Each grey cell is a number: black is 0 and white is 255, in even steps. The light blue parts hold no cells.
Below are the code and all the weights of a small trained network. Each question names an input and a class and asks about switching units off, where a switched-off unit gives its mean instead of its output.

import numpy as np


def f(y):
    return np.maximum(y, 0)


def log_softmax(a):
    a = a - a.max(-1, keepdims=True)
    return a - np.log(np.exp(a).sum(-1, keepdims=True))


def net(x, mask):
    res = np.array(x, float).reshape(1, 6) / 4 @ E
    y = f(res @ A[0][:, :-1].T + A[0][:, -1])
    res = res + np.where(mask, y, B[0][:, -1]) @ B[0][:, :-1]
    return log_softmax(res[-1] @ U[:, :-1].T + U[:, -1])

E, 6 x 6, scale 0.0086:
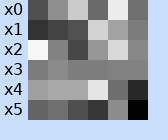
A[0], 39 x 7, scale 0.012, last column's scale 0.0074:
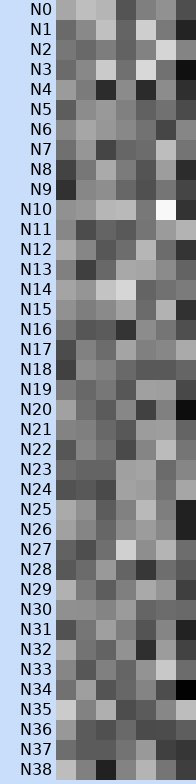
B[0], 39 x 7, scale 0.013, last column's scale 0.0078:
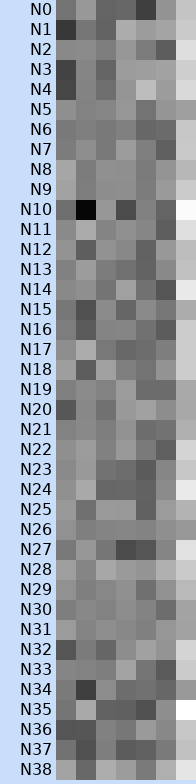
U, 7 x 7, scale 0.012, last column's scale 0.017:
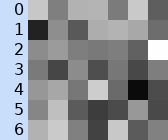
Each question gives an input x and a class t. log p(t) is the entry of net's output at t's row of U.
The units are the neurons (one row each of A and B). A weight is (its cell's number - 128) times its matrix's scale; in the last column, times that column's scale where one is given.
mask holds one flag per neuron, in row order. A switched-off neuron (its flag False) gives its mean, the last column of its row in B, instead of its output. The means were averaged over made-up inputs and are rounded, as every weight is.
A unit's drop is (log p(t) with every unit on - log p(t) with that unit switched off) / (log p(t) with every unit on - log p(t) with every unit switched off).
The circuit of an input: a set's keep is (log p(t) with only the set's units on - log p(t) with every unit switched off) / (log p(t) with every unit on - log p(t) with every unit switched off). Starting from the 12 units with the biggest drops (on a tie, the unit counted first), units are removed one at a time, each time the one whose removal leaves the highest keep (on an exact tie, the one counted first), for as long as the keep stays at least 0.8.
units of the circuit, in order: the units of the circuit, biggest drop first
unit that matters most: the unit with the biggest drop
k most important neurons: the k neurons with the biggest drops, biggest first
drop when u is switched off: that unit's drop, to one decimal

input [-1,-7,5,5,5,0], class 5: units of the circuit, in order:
(N35)
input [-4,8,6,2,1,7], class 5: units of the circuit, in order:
(N24 N23)
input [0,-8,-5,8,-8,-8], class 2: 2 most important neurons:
(N10 N22)
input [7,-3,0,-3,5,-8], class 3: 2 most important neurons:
(N10 N4)
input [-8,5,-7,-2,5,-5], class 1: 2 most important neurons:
(N4 N32)
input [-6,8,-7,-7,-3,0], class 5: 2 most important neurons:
(N27 N24)
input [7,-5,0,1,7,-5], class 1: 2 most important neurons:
(N3 N1)
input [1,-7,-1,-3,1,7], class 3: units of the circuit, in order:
(N34 N36)
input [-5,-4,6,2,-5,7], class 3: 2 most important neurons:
(N16 N36)
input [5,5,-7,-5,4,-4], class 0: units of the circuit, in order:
(N8 N9)
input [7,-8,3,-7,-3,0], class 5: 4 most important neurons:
(N0 N35 N4 N32)
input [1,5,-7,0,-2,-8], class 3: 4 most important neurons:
(N10 N27 N38 N15)
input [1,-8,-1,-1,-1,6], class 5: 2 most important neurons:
(N35 N10)
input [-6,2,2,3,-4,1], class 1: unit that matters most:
N4
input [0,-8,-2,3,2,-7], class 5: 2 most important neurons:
(N35 N0)
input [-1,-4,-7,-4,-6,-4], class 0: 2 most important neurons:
(N28 N8)
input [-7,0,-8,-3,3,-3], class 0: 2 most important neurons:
(N28 N8)
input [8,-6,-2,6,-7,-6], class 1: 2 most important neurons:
(N1 N3)
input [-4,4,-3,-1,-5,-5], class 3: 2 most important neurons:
(N10 N15)
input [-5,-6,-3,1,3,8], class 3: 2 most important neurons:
(N36 N34)
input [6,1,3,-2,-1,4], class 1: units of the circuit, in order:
(N1)
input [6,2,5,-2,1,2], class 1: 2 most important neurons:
(N3 N1)
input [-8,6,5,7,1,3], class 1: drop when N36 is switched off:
0.1
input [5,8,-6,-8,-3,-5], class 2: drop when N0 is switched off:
0.2
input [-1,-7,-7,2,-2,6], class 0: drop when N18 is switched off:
0.2
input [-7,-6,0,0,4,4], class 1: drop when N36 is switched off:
0.1
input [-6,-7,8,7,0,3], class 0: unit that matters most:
N38
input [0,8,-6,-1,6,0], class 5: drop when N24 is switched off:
0.2
